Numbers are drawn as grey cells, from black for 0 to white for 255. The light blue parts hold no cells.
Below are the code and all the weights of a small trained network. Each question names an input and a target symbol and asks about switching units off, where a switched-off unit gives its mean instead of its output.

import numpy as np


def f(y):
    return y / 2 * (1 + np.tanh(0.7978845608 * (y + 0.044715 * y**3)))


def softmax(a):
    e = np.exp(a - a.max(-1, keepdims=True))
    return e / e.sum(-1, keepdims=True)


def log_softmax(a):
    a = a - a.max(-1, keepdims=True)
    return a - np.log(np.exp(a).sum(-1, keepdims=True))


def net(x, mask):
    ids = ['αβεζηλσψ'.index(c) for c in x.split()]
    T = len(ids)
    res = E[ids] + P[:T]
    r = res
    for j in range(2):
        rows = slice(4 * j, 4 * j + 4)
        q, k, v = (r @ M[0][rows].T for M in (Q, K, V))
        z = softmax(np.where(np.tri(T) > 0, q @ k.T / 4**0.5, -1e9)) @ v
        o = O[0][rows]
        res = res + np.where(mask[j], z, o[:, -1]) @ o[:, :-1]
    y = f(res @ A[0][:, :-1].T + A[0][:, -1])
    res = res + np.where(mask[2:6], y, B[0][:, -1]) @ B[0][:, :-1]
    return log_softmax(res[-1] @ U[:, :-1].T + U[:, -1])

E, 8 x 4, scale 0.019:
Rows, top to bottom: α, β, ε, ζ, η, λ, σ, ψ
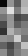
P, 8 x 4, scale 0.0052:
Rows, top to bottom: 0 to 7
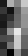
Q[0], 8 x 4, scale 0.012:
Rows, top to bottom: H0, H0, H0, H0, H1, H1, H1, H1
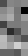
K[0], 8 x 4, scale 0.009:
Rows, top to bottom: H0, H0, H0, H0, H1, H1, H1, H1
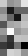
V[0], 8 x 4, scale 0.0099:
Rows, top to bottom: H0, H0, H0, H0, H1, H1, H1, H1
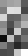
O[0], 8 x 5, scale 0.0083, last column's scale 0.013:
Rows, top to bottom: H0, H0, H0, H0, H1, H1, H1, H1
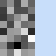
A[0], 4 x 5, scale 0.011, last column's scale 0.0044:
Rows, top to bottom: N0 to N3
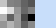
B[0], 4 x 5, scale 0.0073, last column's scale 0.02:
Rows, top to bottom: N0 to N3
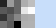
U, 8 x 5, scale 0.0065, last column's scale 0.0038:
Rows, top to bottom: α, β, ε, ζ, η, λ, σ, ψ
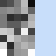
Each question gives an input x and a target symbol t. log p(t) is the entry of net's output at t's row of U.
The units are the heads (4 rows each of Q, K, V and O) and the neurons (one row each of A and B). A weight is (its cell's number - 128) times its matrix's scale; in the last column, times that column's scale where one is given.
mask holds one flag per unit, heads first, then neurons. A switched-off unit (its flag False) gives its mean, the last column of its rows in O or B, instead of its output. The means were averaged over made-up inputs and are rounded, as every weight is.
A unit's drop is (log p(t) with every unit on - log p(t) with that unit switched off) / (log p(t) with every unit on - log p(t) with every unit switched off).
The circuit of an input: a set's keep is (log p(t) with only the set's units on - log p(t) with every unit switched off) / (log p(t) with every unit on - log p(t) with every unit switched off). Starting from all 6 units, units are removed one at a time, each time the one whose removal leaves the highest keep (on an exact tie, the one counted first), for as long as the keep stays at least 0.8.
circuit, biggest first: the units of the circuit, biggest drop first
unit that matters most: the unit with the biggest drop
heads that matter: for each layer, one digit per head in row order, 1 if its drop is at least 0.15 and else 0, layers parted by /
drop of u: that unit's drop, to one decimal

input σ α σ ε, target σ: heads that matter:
11
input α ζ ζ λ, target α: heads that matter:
00
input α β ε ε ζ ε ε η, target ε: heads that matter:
01
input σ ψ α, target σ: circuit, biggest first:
(H0 H1)
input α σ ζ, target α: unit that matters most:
H1
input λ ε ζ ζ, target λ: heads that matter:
11
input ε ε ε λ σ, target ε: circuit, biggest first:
(H1 N1)
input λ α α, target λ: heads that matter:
01
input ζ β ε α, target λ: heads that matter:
11
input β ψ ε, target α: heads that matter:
01
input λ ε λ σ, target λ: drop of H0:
0.2
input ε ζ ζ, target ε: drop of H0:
-0.1
